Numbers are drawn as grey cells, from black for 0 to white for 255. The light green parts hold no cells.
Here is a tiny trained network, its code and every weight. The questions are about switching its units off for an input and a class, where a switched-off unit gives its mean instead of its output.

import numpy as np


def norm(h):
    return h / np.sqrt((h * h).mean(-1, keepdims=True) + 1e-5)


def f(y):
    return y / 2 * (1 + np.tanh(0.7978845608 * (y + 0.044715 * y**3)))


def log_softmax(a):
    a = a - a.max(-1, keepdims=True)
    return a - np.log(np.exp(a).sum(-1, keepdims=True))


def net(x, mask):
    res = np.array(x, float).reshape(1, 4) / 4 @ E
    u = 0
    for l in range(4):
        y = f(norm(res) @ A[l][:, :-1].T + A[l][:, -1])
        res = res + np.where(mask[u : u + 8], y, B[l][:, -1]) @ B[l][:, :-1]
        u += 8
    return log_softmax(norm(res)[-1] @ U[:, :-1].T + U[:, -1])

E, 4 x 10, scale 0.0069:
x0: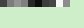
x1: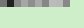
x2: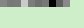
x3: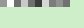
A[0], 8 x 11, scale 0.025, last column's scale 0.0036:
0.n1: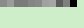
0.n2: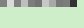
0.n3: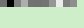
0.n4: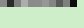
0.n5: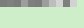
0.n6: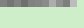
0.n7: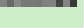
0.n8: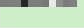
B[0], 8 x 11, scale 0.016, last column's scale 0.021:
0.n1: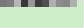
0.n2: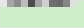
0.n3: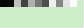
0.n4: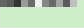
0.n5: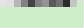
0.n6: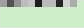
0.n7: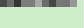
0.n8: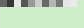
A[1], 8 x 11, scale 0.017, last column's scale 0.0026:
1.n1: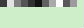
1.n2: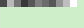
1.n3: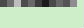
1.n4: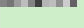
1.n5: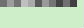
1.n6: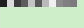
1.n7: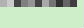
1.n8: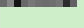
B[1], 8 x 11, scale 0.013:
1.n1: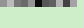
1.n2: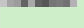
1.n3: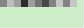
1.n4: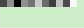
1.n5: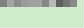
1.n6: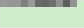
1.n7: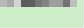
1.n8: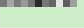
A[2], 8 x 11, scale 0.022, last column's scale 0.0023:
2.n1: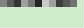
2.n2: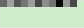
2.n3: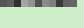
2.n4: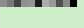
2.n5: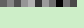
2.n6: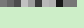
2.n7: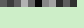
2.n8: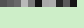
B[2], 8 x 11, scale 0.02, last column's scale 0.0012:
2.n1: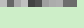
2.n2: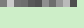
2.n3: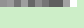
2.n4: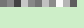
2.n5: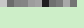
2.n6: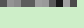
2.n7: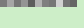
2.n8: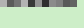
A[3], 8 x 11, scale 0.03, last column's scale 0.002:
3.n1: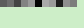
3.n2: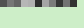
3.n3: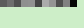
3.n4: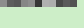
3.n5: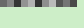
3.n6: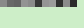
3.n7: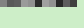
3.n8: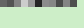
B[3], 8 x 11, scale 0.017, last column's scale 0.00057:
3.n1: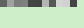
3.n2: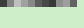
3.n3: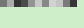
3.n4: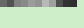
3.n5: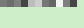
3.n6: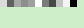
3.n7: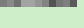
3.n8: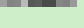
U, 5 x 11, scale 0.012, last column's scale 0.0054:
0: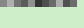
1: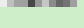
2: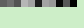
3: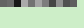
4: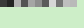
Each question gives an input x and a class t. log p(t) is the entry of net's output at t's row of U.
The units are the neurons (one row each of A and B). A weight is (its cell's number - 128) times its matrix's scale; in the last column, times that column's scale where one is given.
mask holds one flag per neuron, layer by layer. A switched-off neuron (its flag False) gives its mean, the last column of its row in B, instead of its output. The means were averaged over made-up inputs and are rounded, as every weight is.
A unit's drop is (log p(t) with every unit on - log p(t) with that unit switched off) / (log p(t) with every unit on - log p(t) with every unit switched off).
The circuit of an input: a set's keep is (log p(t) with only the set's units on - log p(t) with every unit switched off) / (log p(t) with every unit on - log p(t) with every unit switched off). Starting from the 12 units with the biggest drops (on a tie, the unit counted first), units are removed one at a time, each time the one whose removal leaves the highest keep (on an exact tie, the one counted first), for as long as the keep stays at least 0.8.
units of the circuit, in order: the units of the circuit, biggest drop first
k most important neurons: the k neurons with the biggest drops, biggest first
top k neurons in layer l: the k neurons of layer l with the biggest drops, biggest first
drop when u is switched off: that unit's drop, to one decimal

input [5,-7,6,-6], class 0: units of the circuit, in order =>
(0.n2 0.n3)
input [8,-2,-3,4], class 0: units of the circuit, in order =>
(0.n8)
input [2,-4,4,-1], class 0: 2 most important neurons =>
(0.n2 0.n8)
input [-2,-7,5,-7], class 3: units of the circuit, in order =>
(0.n3 0.n7)
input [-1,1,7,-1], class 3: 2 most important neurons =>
(0.n3 0.n8)
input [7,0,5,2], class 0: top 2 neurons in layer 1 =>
(1.n1 1.n3)
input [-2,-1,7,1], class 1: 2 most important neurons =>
(0.n3 1.n4)
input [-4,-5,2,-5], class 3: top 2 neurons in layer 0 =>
(0.n3 0.n8)
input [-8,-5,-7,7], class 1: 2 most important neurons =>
(0.n2 0.n3)
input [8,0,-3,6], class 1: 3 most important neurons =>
(0.n5 0.n2 0.n1)
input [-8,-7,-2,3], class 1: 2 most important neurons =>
(0.n3 0.n2)
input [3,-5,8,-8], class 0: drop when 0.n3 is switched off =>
0.5
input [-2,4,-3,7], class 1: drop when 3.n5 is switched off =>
0.0
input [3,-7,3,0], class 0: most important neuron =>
(0.n2)
